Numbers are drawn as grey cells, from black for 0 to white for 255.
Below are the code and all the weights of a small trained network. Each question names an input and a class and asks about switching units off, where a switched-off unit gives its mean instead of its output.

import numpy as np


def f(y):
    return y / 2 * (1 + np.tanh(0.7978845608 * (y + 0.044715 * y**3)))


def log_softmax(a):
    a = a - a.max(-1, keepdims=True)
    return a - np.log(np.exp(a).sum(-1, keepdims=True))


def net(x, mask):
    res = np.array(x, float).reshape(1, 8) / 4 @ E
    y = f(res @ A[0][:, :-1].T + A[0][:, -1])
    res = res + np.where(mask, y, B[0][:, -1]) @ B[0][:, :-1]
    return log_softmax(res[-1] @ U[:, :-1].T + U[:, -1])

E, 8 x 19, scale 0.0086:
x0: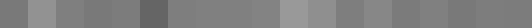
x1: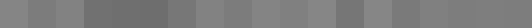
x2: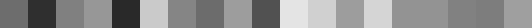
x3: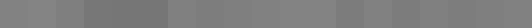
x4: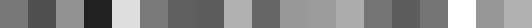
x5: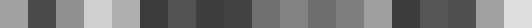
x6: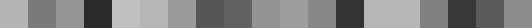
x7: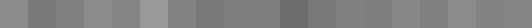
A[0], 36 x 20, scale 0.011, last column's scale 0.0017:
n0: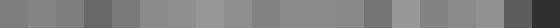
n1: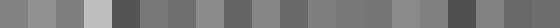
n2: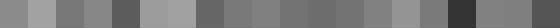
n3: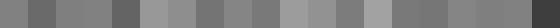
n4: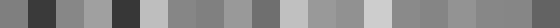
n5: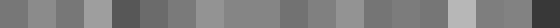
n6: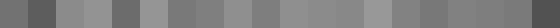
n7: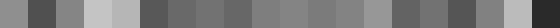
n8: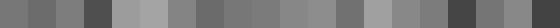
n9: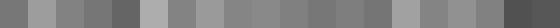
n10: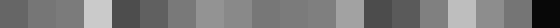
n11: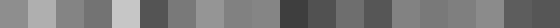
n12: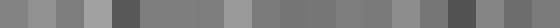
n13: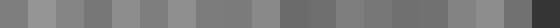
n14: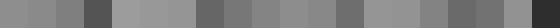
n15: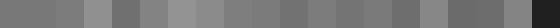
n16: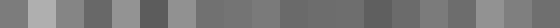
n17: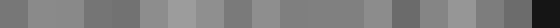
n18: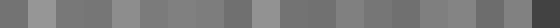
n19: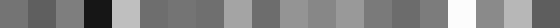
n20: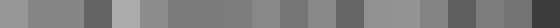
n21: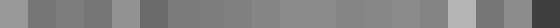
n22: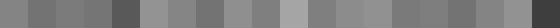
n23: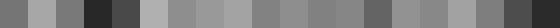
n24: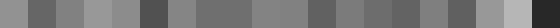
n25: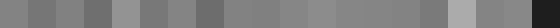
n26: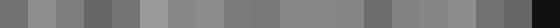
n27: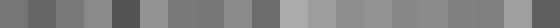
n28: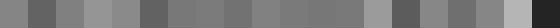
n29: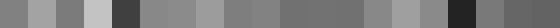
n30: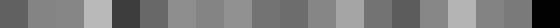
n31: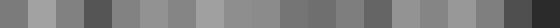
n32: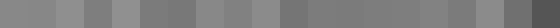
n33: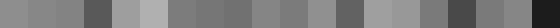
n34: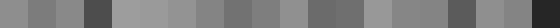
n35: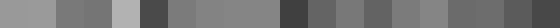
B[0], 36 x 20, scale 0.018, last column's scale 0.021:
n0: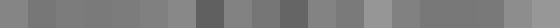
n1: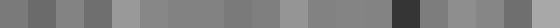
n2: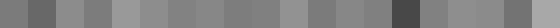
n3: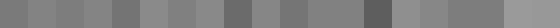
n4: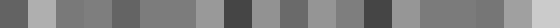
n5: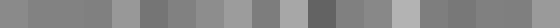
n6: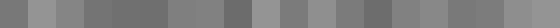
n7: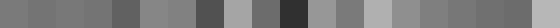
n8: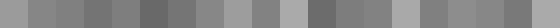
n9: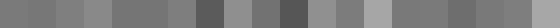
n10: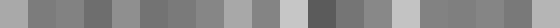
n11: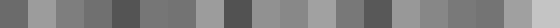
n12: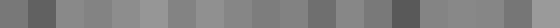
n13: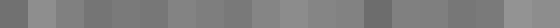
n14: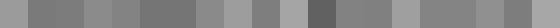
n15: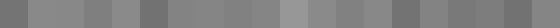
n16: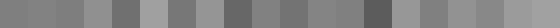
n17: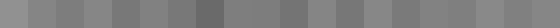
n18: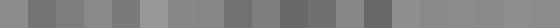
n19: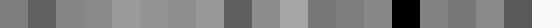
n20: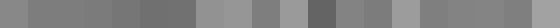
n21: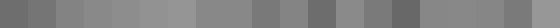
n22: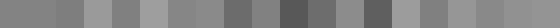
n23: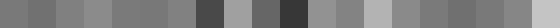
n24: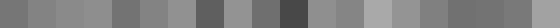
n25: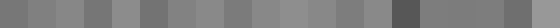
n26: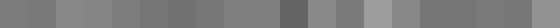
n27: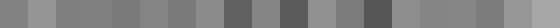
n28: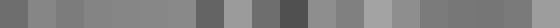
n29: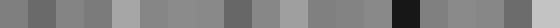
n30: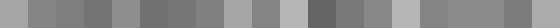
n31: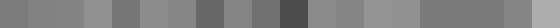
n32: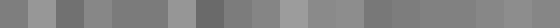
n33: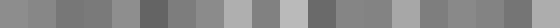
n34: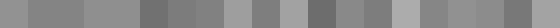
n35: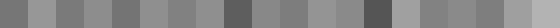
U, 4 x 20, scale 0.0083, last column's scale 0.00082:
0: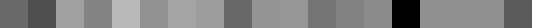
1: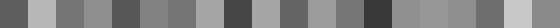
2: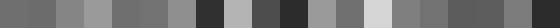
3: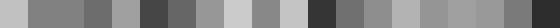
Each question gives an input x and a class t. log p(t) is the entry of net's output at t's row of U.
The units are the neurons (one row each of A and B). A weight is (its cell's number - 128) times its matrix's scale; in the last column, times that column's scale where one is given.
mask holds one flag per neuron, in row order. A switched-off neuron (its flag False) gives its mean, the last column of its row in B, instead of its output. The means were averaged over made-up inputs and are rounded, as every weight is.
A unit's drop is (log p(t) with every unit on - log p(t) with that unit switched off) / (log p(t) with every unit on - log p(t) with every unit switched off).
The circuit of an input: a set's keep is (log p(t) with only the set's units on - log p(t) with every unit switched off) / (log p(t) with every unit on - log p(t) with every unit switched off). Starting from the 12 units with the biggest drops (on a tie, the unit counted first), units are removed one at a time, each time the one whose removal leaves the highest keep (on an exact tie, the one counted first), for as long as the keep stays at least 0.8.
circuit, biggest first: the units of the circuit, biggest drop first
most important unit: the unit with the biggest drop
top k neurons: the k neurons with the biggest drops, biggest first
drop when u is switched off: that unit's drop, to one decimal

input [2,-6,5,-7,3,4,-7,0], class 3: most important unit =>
n10
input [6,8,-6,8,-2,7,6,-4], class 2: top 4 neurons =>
[n7, n24, n4, n28]
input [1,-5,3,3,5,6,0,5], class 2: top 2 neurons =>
[n7, n29]
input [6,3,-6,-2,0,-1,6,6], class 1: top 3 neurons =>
[n11, n35, n10]
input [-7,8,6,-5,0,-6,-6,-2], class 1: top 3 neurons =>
[n4, n7, n27]
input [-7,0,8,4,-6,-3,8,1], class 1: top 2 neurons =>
[n4, n27]
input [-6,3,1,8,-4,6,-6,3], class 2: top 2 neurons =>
[n7, n24]
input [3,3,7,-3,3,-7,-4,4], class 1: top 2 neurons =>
[n4, n27]
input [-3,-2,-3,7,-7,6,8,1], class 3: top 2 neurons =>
[n19, n33]
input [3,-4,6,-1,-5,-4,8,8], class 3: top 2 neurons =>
[n33, n8]
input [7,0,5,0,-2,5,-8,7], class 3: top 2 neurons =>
[n10, n30]
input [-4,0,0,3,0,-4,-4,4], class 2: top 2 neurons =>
[n23, n33]
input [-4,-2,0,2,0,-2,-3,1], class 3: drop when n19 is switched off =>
0.3
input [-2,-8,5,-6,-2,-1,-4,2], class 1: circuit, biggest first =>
[n4]
